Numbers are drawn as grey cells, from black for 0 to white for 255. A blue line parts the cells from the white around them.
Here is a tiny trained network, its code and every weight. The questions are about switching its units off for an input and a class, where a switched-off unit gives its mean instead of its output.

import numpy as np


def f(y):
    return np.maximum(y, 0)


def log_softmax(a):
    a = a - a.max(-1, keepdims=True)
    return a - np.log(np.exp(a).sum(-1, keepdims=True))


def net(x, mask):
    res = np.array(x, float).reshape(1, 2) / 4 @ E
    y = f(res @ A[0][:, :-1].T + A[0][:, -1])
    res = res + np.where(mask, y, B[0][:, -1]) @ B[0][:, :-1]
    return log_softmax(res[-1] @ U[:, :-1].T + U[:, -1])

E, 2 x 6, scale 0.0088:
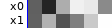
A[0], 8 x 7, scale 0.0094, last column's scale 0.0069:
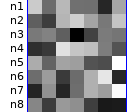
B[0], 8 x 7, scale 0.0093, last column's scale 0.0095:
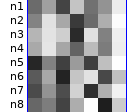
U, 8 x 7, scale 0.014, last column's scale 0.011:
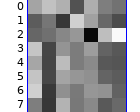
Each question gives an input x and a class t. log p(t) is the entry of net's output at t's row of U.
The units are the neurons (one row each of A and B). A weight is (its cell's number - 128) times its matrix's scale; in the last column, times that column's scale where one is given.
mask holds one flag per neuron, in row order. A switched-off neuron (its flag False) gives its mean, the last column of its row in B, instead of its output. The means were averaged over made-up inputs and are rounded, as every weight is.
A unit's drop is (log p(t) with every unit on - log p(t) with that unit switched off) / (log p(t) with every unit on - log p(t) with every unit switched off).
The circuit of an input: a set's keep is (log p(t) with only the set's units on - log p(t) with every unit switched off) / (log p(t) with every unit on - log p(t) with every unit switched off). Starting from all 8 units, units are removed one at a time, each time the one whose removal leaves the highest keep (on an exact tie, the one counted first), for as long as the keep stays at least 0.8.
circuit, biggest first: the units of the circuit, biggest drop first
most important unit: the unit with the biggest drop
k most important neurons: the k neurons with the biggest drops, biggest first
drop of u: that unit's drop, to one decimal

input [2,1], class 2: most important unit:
n3
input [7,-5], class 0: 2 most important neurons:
(n2; n4)
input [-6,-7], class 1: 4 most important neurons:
(n1; n8; n5; n2)
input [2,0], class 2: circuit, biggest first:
(n3; n8)
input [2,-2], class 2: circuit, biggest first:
(n3; n6)
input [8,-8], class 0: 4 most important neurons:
(n2; n4; n7; n6)
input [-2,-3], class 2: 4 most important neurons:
(n6; n4; n5; n8)
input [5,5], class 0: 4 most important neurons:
(n4; n2; n5; n1)
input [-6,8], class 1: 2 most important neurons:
(n6; n7)
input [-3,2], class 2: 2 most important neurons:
(n4; n8)
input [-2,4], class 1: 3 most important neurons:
(n6; n2; n5)
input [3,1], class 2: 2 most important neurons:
(n3; n8)
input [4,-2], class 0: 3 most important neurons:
(n4; n7; n2)
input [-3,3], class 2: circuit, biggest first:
(n4)
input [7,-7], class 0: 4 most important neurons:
(n2; n4; n7; n6)
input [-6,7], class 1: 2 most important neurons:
(n6; n7)
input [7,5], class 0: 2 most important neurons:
(n4; n2)
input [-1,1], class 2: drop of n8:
0.2
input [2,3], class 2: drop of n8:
0.7
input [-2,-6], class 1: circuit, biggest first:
(n8)
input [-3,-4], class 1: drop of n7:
0.1
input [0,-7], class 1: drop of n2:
0.0
